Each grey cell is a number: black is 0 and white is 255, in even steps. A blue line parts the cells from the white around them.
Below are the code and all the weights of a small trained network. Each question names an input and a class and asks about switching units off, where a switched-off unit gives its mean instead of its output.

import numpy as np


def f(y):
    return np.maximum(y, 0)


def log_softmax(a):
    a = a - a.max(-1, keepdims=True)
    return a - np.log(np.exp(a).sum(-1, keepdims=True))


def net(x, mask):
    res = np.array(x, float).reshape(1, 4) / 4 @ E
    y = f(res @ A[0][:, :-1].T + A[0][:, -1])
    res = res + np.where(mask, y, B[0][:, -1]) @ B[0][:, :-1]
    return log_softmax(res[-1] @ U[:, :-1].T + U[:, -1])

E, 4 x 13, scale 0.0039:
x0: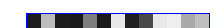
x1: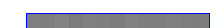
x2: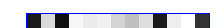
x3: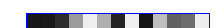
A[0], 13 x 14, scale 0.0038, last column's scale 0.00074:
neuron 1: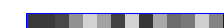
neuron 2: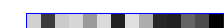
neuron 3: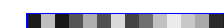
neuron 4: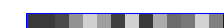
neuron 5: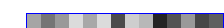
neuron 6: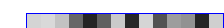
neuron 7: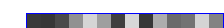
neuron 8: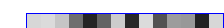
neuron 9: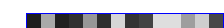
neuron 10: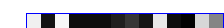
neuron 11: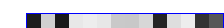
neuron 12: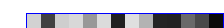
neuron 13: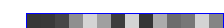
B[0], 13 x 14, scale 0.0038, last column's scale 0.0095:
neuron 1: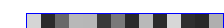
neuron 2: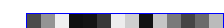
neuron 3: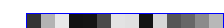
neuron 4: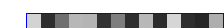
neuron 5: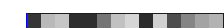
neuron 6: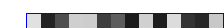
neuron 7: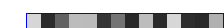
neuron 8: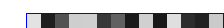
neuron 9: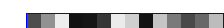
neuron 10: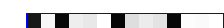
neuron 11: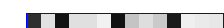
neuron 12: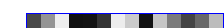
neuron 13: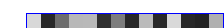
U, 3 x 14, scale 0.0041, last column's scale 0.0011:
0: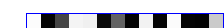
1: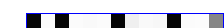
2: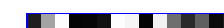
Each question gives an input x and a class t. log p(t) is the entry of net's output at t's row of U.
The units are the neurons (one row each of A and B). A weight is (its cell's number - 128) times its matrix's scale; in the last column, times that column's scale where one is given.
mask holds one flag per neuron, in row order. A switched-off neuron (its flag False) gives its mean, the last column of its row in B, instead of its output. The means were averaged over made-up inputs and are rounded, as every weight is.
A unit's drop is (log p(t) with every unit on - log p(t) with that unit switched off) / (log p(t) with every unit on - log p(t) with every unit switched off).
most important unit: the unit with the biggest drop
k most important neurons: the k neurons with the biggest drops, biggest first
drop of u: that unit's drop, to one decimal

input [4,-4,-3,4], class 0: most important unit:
neuron 11
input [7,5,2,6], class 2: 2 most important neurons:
[neuron 3; neuron 9]
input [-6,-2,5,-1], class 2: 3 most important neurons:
[neuron 10; neuron 12; neuron 2]
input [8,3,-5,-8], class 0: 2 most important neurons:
[neuron 6; neuron 8]
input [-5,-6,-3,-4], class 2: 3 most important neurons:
[neuron 12; neuron 2; neuron 11]
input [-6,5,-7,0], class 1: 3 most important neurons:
[neuron 10; neuron 9; neuron 3]
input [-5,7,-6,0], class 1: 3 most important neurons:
[neuron 10; neuron 9; neuron 3]
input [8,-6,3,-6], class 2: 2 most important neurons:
[neuron 3; neuron 9]
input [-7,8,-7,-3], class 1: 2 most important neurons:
[neuron 10; neuron 9]
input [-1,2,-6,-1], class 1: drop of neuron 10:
0.2
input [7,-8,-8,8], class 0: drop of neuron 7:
0.7
